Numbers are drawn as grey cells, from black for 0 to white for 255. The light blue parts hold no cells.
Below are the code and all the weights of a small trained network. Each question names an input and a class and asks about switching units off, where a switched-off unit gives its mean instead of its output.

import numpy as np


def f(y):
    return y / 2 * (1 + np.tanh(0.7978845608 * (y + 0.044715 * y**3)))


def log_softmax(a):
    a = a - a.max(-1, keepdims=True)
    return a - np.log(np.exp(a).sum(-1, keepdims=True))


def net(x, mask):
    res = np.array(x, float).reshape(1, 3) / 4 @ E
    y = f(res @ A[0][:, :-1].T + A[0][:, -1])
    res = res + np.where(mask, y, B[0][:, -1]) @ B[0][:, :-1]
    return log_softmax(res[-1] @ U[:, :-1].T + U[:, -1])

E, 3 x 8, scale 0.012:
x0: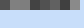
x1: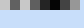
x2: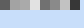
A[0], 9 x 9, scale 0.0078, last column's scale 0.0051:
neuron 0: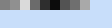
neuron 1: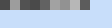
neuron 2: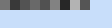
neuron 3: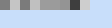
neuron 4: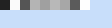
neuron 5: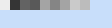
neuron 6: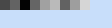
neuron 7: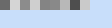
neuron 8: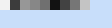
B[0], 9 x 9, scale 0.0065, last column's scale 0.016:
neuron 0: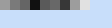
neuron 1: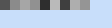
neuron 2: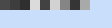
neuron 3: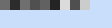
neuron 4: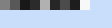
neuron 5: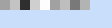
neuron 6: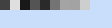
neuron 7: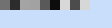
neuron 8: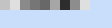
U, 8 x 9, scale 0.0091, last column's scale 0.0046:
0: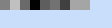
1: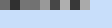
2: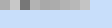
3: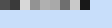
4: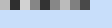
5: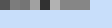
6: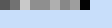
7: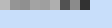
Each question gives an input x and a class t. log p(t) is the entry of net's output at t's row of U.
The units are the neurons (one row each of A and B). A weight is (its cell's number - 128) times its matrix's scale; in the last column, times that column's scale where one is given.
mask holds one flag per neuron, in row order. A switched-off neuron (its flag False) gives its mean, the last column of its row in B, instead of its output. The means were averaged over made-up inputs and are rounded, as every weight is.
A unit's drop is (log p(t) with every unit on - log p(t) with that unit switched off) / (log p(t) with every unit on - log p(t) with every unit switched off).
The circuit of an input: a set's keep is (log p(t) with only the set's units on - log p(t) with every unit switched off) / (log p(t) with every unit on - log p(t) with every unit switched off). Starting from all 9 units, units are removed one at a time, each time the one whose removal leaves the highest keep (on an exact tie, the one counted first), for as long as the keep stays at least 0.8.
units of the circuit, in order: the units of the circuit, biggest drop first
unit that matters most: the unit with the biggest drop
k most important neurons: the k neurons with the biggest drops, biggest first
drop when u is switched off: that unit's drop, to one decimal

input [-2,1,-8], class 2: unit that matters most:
neuron 5
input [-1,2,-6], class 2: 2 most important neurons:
neuron 5; neuron 4
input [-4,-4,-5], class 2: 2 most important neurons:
neuron 0; neuron 5
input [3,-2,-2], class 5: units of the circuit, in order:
neuron 0; neuron 4
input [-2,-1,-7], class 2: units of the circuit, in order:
neuron 5; neuron 4
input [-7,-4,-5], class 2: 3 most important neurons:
neuron 5; neuron 7; neuron 0
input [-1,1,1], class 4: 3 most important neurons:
neuron 4; neuron 6; neuron 5
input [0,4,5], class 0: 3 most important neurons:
neuron 0; neuron 2; neuron 8
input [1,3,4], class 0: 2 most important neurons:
neuron 0; neuron 2
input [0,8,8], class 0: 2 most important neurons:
neuron 0; neuron 8
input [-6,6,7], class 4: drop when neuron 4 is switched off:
0.5
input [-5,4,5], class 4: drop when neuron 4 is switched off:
0.7
